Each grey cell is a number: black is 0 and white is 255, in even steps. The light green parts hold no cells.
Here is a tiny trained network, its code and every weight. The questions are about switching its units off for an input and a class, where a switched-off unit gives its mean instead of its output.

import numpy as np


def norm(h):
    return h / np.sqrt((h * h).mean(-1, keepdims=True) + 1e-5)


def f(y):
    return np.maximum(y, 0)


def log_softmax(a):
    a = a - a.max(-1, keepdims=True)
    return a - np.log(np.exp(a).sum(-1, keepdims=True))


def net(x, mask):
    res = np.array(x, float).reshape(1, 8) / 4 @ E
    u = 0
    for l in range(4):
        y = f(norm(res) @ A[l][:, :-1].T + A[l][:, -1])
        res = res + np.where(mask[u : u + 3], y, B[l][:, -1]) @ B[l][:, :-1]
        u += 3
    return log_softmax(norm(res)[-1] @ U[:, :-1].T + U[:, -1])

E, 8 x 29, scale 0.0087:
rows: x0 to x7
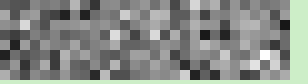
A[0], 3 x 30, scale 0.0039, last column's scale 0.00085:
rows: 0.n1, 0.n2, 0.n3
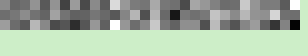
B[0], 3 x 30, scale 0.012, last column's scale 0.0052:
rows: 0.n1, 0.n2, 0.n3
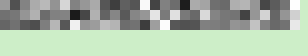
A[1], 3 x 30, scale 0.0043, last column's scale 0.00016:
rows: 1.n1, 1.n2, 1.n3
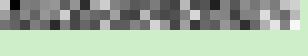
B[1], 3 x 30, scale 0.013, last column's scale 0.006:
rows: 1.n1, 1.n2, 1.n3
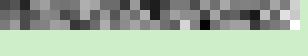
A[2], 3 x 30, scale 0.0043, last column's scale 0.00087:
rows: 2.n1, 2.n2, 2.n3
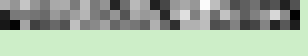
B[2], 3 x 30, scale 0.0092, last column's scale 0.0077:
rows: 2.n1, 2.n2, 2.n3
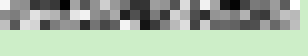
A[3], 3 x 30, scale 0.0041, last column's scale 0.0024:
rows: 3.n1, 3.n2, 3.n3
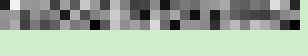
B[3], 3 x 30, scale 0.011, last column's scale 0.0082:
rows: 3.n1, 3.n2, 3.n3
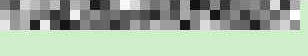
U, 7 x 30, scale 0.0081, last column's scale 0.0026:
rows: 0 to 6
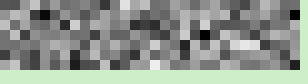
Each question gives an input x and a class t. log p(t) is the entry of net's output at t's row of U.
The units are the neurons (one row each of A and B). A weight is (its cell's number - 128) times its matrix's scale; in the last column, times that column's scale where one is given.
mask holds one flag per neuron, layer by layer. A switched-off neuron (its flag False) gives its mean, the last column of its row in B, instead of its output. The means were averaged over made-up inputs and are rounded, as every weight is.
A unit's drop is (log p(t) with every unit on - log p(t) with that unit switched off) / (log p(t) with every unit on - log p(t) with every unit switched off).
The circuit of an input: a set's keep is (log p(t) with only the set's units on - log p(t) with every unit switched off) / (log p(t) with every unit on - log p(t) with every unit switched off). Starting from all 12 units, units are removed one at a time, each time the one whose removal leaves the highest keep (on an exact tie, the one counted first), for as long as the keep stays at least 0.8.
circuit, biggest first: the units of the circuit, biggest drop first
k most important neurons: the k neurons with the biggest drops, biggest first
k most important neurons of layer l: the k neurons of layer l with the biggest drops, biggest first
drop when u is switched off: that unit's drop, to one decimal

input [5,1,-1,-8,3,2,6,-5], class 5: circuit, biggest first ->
3.n2; 0.n2
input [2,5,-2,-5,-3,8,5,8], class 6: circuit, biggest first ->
3.n3; 1.n1
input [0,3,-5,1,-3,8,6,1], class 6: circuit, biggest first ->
1.n1; 3.n3
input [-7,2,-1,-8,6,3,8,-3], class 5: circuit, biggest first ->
3.n2; 2.n3
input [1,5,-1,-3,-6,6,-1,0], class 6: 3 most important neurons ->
1.n3; 1.n1; 3.n3
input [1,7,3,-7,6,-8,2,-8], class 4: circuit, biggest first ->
0.n1; 3.n2
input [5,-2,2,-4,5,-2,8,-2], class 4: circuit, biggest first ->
3.n2
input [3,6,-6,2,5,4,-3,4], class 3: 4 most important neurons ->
2.n1; 1.n3; 1.n1; 0.n1
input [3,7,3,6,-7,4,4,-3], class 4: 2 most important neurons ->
0.n3; 0.n1
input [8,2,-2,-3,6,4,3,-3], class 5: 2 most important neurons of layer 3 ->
3.n2; 3.n1
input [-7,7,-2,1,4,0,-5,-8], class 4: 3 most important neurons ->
0.n1; 2.n1; 3.n2
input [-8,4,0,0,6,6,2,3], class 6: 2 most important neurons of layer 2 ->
2.n2; 2.n3
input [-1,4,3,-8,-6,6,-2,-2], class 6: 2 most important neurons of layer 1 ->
1.n1; 1.n3
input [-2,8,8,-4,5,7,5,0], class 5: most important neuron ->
0.n1
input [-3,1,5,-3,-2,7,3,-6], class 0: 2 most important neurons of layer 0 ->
0.n2; 0.n3
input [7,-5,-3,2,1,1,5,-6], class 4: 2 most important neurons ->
2.n1; 3.n2
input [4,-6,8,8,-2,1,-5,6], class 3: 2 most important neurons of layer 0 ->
0.n1; 0.n3
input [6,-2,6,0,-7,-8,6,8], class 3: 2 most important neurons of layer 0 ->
0.n1; 0.n2
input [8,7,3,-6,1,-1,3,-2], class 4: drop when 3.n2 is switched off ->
0.2
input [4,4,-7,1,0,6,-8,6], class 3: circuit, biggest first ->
1.n3
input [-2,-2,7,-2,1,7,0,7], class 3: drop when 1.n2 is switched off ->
0.1
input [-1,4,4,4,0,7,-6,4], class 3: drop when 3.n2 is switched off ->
0.0
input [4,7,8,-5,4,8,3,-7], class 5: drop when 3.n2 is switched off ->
0.1
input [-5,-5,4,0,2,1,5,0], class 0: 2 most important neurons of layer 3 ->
3.n1; 3.n2
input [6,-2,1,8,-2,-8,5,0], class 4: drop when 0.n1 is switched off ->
0.2
